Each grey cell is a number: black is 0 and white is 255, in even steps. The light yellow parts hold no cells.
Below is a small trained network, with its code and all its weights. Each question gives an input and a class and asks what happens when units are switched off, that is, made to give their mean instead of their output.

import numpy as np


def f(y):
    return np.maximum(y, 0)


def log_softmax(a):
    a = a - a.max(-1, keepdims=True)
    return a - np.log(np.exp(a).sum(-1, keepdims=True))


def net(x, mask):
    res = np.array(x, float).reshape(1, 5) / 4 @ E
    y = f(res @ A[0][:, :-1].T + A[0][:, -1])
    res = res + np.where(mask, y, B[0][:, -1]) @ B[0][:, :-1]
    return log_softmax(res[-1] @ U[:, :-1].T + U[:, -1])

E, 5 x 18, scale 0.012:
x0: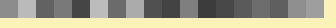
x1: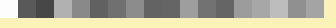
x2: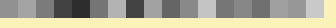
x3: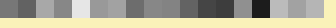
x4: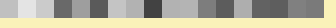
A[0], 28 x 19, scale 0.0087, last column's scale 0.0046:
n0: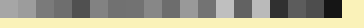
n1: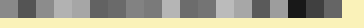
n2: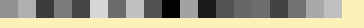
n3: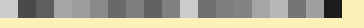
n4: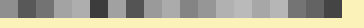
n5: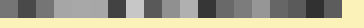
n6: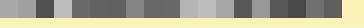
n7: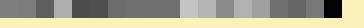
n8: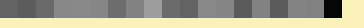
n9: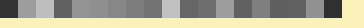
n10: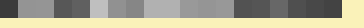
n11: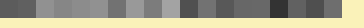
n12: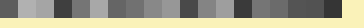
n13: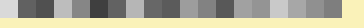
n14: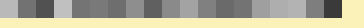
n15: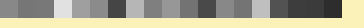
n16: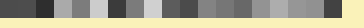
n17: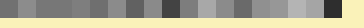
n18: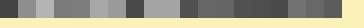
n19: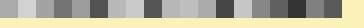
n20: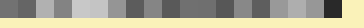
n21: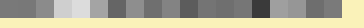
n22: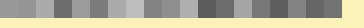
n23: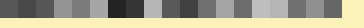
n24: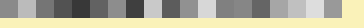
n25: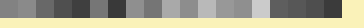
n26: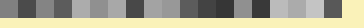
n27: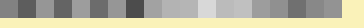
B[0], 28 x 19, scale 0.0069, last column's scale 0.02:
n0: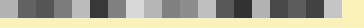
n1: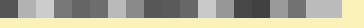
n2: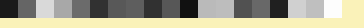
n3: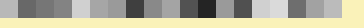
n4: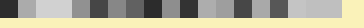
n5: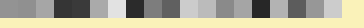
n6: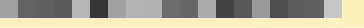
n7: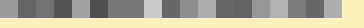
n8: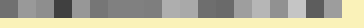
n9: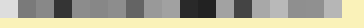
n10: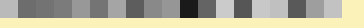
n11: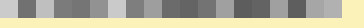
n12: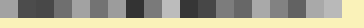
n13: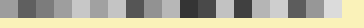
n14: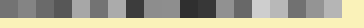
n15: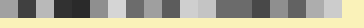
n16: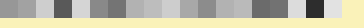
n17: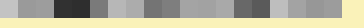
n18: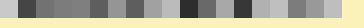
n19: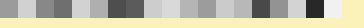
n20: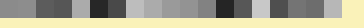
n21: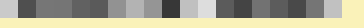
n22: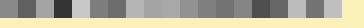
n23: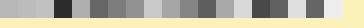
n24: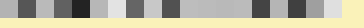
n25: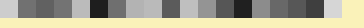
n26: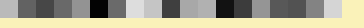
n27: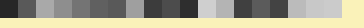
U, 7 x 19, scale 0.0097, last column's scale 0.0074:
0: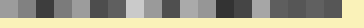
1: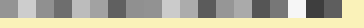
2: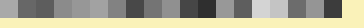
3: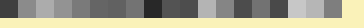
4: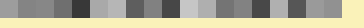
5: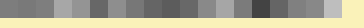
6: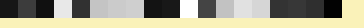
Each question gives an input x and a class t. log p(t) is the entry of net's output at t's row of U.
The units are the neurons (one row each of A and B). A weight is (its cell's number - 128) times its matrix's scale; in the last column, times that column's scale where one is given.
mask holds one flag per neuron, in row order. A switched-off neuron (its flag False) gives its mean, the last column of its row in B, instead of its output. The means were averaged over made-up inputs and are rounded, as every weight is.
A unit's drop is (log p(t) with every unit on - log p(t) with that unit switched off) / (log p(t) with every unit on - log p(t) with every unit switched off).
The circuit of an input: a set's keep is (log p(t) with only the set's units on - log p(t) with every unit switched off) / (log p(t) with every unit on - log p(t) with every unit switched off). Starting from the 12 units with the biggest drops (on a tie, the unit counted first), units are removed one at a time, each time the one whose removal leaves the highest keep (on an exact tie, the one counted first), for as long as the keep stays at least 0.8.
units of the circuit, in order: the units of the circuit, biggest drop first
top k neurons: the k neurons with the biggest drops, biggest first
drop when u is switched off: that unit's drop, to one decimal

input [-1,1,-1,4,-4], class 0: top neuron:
n19
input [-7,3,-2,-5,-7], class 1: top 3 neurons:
n23, n16, n2
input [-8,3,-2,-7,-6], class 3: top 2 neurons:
n4, n27
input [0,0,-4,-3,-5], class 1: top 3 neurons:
n23, n16, n24
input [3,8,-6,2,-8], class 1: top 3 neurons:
n16, n23, n10
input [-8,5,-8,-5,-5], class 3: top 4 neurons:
n4, n27, n24, n1
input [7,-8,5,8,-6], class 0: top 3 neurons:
n26, n20, n13
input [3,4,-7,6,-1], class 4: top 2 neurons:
n5, n15
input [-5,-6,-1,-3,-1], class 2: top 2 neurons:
n2, n10
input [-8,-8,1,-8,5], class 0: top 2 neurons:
n25, n0
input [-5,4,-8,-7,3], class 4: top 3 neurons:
n5, n15, n1
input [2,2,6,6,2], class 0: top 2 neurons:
n26, n20
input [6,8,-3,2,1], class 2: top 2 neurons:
n13, n3
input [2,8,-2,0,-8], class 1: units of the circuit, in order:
n16
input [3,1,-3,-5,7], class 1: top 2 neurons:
n19, n26
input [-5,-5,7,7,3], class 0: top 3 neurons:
n26, n20, n5
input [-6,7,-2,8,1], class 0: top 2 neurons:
n26, n21
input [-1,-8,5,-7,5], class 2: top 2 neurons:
n10, n12
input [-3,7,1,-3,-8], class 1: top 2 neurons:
n23, n16
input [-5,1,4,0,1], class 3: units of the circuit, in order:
n27
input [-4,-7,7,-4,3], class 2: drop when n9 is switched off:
0.3
